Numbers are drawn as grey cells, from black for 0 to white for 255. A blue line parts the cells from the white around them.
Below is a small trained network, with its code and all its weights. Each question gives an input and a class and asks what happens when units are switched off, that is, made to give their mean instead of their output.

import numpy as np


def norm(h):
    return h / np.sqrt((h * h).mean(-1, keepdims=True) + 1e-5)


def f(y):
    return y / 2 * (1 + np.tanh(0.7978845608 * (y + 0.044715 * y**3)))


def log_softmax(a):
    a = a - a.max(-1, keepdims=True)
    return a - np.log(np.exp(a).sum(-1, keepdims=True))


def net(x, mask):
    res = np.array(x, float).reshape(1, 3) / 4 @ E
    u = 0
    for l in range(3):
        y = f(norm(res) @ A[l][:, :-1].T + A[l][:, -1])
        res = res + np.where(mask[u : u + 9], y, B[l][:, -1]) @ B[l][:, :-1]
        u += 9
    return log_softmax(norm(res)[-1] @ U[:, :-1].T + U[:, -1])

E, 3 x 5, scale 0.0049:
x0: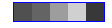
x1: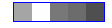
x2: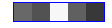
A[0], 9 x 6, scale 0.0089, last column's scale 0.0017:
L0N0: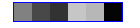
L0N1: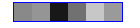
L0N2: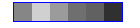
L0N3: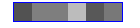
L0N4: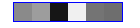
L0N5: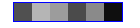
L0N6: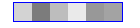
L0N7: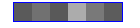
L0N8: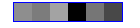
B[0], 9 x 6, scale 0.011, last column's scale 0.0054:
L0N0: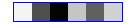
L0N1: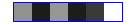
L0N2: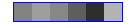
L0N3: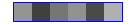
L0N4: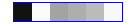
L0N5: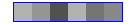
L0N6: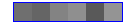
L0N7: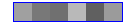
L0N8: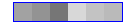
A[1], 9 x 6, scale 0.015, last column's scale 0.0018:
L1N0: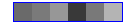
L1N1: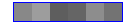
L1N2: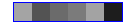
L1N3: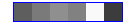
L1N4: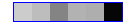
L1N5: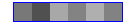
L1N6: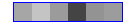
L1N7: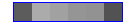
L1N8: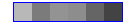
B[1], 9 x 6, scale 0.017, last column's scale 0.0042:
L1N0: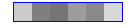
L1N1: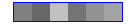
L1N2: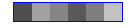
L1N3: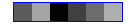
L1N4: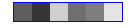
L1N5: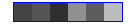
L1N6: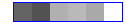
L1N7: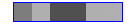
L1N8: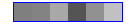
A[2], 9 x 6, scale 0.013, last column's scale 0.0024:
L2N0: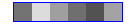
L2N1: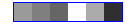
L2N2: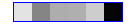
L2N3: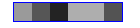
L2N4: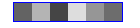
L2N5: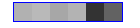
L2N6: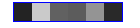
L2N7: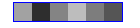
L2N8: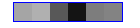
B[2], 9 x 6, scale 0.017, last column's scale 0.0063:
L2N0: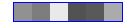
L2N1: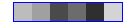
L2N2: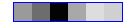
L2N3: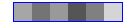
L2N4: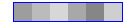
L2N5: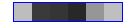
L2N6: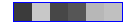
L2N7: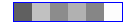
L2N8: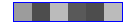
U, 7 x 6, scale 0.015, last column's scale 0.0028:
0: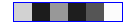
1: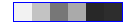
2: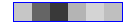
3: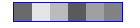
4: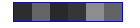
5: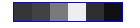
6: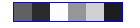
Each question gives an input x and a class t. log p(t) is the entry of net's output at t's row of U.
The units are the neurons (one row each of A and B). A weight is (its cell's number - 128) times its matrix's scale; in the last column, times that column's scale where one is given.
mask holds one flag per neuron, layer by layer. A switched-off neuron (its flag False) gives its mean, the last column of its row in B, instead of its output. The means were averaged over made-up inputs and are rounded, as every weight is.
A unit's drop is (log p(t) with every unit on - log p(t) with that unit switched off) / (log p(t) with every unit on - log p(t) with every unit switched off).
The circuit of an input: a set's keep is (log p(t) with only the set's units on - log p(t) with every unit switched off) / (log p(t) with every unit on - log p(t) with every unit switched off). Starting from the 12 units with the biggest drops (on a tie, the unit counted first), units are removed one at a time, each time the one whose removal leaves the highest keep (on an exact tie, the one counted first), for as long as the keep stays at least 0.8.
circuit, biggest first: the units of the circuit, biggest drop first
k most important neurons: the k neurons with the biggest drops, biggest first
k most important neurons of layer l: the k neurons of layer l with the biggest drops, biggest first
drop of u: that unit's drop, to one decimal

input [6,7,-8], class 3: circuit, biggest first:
[L0N4]
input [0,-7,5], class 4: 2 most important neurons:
[L0N2, L0N1]
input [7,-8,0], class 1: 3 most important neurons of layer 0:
[L0N1, L0N0, L0N7]
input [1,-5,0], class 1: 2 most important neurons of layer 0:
[L0N0, L0N1]
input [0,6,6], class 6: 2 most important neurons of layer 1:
[L1N6, L1N4]
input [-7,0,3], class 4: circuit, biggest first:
[L1N3, L0N8, L0N0]
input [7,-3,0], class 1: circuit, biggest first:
[L0N1, L2N1]
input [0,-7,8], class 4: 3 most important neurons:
[L0N2, L0N1, L1N3]
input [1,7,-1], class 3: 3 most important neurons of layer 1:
[L1N7, L1N6, L1N4]
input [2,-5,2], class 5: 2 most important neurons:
[L0N4, L1N3]
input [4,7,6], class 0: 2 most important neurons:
[L0N4, L2N5]
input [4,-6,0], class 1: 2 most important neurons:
[L0N1, L1N4]
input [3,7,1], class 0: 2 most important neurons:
[L0N2, L0N4]
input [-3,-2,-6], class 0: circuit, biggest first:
[L0N1]
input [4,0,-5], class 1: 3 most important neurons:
[L0N0, L0N7, L2N1]
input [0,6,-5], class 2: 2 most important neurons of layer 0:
[L0N1, L0N8]
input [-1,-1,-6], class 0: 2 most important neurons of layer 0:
[L0N1, L0N0]
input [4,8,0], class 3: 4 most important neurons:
[L0N1, L0N0, L1N7, L2N6]
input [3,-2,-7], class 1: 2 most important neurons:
[L0N0, L0N4]
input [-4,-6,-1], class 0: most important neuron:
[L0N4]
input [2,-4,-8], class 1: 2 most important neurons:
[L0N0, L0N4]
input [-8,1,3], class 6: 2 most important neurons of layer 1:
[L1N4, L1N6]
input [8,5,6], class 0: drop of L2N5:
0.1
